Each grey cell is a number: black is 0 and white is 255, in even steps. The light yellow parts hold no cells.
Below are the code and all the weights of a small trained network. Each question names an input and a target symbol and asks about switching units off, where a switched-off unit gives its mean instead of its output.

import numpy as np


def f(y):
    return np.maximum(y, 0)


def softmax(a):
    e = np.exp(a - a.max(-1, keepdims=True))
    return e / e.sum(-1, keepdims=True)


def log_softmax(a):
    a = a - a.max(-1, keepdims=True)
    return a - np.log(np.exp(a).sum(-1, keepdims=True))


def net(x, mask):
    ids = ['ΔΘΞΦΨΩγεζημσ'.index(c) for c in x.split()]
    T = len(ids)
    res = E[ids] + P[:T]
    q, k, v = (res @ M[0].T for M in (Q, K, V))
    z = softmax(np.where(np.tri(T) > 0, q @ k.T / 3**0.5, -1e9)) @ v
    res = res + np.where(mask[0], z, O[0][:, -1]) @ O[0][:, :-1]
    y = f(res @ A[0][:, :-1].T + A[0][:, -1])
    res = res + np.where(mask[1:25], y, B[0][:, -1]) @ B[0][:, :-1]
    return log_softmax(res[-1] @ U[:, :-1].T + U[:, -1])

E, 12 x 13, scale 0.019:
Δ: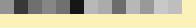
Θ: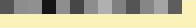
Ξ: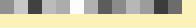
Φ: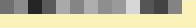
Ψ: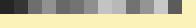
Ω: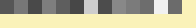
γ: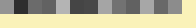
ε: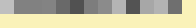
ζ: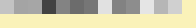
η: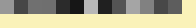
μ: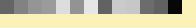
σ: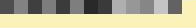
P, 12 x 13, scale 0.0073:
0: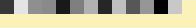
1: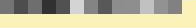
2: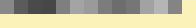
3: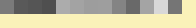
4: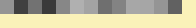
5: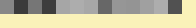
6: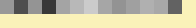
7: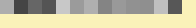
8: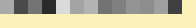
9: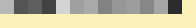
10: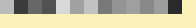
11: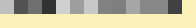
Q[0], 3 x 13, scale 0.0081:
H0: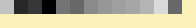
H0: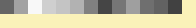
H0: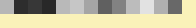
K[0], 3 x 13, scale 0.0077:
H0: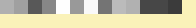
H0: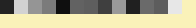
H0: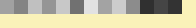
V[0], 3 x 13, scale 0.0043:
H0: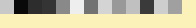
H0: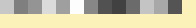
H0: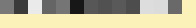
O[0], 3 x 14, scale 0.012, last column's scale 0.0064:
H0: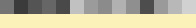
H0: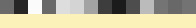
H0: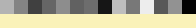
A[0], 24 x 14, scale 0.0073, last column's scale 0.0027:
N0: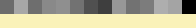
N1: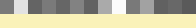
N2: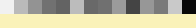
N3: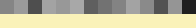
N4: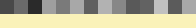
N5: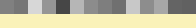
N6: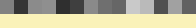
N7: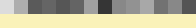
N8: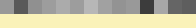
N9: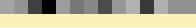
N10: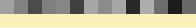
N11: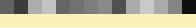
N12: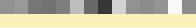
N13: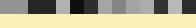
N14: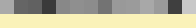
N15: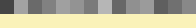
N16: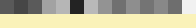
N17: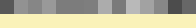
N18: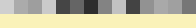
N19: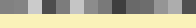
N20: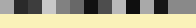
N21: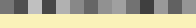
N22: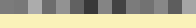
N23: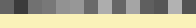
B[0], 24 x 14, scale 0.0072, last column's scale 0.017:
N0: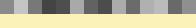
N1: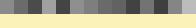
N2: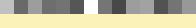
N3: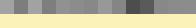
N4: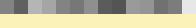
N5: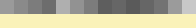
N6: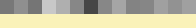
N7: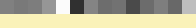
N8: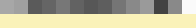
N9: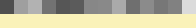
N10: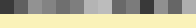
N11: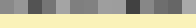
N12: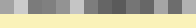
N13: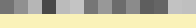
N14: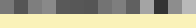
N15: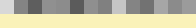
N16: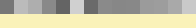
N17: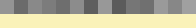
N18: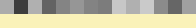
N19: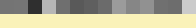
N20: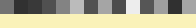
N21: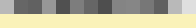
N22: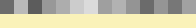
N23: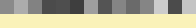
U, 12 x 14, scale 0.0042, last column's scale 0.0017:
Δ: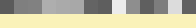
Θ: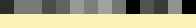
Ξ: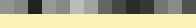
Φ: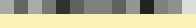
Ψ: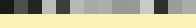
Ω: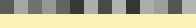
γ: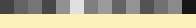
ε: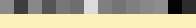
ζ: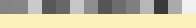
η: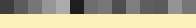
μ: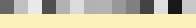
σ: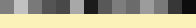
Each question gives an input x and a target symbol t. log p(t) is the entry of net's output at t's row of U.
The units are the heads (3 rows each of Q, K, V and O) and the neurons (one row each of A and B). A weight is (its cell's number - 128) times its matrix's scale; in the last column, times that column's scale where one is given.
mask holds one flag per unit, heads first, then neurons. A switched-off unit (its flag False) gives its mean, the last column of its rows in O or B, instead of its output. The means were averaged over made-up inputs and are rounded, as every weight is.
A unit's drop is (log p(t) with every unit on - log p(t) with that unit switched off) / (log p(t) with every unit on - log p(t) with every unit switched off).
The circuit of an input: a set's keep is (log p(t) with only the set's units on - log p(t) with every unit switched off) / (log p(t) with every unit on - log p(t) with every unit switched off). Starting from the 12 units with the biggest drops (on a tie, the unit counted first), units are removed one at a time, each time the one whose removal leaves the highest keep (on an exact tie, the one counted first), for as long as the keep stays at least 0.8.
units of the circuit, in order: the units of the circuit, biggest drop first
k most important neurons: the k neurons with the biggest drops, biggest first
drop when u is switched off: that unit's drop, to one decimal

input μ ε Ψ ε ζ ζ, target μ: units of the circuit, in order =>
[H0, N22]
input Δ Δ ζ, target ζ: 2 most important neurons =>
[N13, N2]
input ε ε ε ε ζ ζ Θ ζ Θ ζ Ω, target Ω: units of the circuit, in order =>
[H0, N9]
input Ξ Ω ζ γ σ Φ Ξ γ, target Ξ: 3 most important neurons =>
[N21, N22, N9]
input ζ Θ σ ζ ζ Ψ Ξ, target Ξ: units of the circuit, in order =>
[H0, N1, N12, N7]
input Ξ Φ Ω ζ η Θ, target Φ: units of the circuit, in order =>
[H0, N21, N4]
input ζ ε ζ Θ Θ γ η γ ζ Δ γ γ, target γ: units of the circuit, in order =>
[H0, N20, N13]
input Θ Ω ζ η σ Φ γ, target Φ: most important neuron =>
[N23]
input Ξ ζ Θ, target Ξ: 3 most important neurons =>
[N21, N19, N22]
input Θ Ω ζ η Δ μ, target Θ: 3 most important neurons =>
[N1, N10, N13]
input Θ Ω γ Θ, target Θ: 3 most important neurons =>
[N13, N1, N10]
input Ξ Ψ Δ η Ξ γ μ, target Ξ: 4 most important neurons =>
[N21, N8, N19, N5]
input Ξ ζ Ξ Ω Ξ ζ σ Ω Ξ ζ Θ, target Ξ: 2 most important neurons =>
[N21, N19]
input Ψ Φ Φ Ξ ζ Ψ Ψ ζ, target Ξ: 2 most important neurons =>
[N19, N5]
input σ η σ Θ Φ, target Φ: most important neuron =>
[N23]
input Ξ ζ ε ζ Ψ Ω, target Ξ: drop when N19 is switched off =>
0.4
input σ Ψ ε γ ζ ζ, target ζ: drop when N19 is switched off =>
0.1
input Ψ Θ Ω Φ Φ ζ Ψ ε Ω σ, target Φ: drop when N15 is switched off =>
0.0
